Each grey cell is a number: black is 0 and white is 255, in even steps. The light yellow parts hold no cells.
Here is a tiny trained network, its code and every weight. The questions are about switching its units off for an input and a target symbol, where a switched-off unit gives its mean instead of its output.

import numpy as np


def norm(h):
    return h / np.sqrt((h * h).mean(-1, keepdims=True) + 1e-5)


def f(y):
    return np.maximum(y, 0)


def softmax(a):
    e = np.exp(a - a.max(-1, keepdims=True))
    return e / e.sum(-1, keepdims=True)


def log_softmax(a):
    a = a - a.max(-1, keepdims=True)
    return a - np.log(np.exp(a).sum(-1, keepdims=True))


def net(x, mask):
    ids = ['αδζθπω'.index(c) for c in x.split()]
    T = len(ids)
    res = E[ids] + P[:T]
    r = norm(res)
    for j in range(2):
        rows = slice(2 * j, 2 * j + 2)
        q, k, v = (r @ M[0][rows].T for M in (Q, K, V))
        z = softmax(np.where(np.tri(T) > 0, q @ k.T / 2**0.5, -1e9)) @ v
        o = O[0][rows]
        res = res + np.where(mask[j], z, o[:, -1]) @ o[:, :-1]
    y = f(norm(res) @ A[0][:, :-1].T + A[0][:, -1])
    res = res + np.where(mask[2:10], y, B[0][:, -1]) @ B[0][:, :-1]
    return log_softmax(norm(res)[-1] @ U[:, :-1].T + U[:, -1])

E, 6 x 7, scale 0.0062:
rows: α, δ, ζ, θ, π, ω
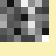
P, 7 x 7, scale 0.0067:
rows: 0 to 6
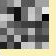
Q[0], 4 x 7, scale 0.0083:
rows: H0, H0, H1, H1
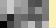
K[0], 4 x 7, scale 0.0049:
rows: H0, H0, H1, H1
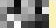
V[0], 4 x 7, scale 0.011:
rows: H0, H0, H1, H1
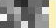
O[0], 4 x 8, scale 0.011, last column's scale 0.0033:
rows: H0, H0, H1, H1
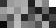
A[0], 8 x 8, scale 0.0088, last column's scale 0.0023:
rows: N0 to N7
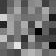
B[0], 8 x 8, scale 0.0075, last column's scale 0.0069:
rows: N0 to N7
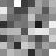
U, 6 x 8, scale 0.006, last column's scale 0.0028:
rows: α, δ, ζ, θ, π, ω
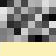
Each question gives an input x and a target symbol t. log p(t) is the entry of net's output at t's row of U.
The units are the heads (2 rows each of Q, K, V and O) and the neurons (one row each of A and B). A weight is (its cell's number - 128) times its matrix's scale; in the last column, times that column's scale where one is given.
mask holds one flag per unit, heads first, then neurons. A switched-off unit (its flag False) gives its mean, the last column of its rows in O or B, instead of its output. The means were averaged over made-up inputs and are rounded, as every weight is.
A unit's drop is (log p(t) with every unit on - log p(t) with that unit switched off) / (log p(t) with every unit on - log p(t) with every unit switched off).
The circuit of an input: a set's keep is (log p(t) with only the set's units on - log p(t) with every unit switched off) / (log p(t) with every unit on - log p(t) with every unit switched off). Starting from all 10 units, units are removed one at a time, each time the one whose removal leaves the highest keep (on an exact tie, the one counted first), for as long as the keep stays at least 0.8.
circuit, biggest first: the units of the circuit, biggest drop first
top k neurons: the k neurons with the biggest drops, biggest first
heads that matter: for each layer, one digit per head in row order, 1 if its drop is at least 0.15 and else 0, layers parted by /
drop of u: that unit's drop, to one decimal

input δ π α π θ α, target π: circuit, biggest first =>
H1
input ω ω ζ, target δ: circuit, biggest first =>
H0, N4
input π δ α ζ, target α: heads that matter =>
10
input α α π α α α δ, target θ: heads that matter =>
10
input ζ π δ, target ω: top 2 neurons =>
N3, N4
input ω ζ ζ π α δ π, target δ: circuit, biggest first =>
H0, N4
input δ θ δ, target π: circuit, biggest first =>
H1, H0
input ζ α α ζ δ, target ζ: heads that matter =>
01
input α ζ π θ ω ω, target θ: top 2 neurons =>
N7, N2
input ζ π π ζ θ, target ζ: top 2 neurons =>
N5, N7
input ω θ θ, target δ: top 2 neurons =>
N4, N3
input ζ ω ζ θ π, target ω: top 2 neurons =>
N3, N1
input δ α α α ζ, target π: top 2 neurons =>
N0, N4
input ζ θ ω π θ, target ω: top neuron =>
N3
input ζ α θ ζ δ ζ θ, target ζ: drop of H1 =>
1.1
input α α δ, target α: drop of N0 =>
0.1
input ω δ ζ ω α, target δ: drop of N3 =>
0.1
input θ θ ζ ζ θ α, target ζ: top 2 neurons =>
N3, N7
